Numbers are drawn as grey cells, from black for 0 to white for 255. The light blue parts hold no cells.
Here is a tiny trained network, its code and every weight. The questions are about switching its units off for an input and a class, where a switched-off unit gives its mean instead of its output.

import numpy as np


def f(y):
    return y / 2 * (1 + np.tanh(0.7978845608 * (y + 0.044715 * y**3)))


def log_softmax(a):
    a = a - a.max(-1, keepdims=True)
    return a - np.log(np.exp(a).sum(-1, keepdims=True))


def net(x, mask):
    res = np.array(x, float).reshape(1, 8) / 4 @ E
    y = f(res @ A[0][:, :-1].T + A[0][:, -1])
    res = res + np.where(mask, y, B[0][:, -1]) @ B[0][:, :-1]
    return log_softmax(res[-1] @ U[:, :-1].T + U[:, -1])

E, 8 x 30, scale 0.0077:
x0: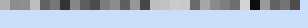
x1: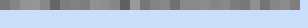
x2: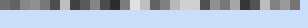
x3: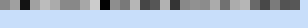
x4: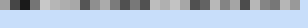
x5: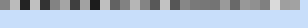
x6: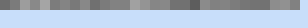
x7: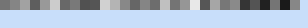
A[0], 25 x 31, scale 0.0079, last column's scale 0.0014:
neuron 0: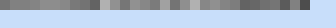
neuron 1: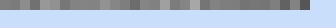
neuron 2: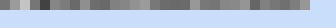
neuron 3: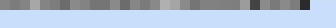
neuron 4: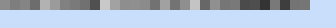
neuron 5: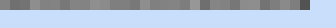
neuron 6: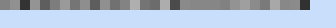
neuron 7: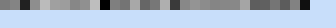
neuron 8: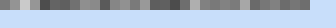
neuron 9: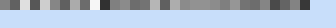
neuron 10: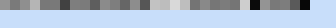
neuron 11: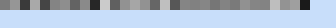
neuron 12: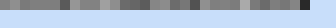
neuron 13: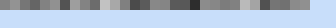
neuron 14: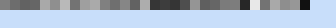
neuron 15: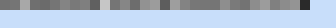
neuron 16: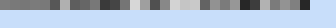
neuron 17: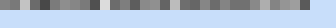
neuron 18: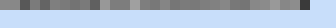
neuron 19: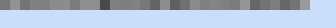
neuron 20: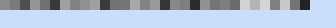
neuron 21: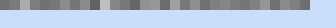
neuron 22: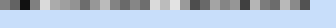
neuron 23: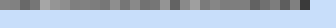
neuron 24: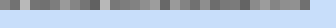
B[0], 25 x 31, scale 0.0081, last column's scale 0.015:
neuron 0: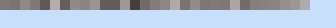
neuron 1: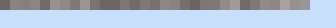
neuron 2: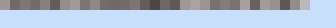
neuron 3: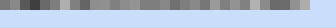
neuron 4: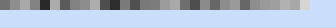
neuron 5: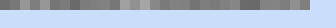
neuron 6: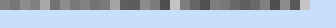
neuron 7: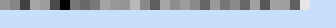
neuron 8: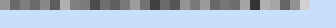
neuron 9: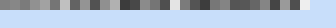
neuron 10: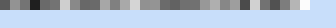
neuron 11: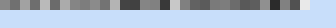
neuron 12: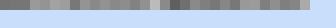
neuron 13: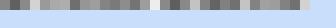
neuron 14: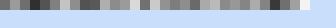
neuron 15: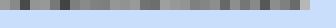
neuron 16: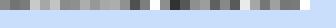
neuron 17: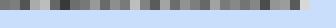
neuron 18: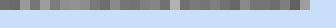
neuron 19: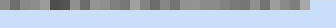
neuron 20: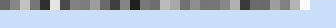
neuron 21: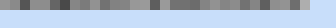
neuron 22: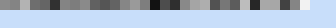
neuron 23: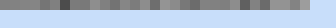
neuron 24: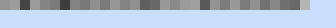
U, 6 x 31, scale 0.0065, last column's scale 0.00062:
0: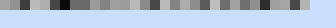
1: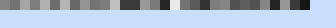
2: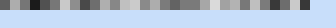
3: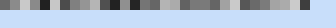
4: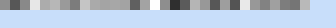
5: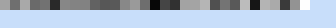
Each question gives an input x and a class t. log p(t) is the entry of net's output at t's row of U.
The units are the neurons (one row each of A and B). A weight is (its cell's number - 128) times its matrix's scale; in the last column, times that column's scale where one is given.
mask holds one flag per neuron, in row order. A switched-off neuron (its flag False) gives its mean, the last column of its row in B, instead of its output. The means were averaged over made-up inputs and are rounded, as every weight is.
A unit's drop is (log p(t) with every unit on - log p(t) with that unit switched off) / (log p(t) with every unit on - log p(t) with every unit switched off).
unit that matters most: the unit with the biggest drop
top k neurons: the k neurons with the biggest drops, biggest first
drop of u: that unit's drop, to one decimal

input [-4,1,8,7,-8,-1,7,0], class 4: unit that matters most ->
neuron 16
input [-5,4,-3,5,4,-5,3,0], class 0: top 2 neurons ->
[neuron 7; neuron 10]
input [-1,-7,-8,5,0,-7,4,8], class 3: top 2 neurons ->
[neuron 4; neuron 16]
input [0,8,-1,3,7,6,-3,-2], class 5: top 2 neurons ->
[neuron 22; neuron 9]
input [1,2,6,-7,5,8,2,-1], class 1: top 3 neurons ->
[neuron 11; neuron 7; neuron 6]
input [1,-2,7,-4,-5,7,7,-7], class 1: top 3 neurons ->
[neuron 11; neuron 6; neuron 4]
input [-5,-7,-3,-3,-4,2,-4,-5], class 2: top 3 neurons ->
[neuron 14; neuron 4; neuron 22]
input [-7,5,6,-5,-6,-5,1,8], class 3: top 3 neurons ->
[neuron 4; neuron 10; neuron 0]
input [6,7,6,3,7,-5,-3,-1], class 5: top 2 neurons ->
[neuron 22; neuron 14]
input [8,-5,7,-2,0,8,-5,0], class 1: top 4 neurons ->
[neuron 11; neuron 6; neuron 14; neuron 18]
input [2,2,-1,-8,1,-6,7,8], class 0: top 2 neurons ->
[neuron 17; neuron 20]
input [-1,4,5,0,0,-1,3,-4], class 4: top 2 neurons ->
[neuron 16; neuron 4]
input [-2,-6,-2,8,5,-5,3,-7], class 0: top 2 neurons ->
[neuron 7; neuron 4]
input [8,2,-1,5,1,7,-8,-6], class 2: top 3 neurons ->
[neuron 10; neuron 9; neuron 3]
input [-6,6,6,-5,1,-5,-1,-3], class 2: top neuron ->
[neuron 14]
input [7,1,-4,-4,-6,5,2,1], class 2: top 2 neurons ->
[neuron 10; neuron 22]
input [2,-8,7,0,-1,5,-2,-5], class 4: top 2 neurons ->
[neuron 16; neuron 9]
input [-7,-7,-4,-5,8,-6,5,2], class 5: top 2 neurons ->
[neuron 22; neuron 10]
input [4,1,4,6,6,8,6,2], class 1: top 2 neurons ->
[neuron 11; neuron 6]
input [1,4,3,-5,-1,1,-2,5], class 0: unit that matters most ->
neuron 20
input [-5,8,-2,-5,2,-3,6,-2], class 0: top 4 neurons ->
[neuron 10; neuron 17; neuron 24; neuron 15]
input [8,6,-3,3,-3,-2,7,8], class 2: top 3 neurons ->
[neuron 10; neuron 20; neuron 3]
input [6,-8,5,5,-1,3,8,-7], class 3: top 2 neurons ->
[neuron 20; neuron 14]
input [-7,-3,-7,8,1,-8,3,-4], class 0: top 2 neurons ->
[neuron 7; neuron 11]
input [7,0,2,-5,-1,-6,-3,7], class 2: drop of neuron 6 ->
0.2
